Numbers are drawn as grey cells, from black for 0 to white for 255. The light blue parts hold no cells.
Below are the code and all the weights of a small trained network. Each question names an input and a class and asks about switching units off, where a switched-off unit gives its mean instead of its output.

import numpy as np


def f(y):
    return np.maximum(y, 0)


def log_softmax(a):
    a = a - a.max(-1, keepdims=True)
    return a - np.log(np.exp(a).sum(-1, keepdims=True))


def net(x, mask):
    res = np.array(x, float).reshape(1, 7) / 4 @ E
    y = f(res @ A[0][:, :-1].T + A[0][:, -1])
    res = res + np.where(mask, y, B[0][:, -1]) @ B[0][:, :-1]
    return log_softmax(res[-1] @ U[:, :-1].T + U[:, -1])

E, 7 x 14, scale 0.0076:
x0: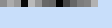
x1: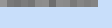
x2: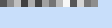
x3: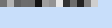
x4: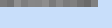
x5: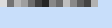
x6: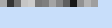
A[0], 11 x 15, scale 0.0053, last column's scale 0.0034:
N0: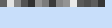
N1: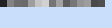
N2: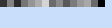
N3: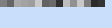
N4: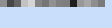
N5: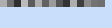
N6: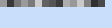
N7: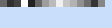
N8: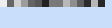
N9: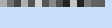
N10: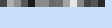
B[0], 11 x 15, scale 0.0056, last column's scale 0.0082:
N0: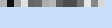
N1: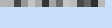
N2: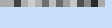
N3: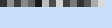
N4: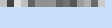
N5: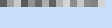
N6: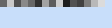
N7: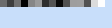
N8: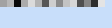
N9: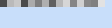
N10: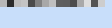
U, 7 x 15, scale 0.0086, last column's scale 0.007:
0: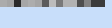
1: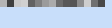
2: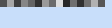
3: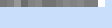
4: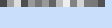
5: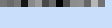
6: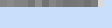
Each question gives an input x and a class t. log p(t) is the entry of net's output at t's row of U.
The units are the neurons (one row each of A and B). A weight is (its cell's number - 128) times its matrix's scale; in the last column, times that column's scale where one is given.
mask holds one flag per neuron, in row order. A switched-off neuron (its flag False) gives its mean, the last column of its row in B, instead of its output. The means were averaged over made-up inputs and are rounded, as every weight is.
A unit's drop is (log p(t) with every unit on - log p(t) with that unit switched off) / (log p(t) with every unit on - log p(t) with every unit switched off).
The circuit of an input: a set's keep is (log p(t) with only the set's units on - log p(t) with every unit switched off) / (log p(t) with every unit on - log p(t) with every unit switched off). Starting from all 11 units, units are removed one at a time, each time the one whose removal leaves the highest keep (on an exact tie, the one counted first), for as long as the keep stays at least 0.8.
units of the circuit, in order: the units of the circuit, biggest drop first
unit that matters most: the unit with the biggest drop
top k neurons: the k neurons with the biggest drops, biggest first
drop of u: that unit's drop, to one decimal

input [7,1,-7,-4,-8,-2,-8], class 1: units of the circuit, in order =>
N0, N10
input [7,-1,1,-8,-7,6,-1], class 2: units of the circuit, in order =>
N3, N6
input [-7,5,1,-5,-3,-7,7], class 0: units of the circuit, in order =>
N1
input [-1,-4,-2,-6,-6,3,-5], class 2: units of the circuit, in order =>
N3, N6
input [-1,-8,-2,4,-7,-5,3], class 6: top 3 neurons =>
N8, N3, N6
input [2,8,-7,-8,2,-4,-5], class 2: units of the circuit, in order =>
N6, N3
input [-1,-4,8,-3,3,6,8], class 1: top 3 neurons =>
N4, N9, N5
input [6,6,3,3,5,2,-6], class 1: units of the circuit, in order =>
N0, N7, N10
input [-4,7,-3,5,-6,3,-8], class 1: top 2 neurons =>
N0, N10
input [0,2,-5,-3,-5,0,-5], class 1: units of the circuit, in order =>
N0, N10
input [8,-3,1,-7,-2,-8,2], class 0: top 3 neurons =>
N1, N2, N7
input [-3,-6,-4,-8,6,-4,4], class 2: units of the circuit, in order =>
N6, N3
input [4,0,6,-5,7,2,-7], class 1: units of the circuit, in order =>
N10, N0
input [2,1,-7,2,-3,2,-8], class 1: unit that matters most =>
N0
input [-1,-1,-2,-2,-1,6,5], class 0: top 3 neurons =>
N8, N0, N10
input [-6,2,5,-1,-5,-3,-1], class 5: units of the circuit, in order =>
N7, N9
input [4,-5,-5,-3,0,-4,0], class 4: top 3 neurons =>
N9, N5, N7
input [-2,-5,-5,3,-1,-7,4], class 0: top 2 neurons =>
N2, N1
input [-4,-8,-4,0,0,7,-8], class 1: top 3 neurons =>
N0, N10, N1
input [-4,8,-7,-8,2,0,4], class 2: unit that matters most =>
N6
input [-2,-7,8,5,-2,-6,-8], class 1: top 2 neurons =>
N0, N10
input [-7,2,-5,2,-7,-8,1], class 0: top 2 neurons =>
N2, N1
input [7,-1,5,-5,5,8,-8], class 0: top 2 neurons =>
N8, N7
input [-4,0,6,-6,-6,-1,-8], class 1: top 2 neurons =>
N10, N0
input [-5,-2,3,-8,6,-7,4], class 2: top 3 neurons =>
N3, N6, N8
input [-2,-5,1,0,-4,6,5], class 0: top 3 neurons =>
N8, N0, N10
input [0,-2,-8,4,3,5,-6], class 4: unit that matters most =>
N9
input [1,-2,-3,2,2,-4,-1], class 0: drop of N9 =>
-0.1
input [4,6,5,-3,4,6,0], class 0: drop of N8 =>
0.7
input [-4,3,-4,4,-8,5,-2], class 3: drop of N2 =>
0.1
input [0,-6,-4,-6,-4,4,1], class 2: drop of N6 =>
0.4
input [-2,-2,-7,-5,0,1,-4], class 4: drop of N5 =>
0.4
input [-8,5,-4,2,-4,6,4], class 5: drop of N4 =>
0.0
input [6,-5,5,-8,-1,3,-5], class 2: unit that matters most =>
N3
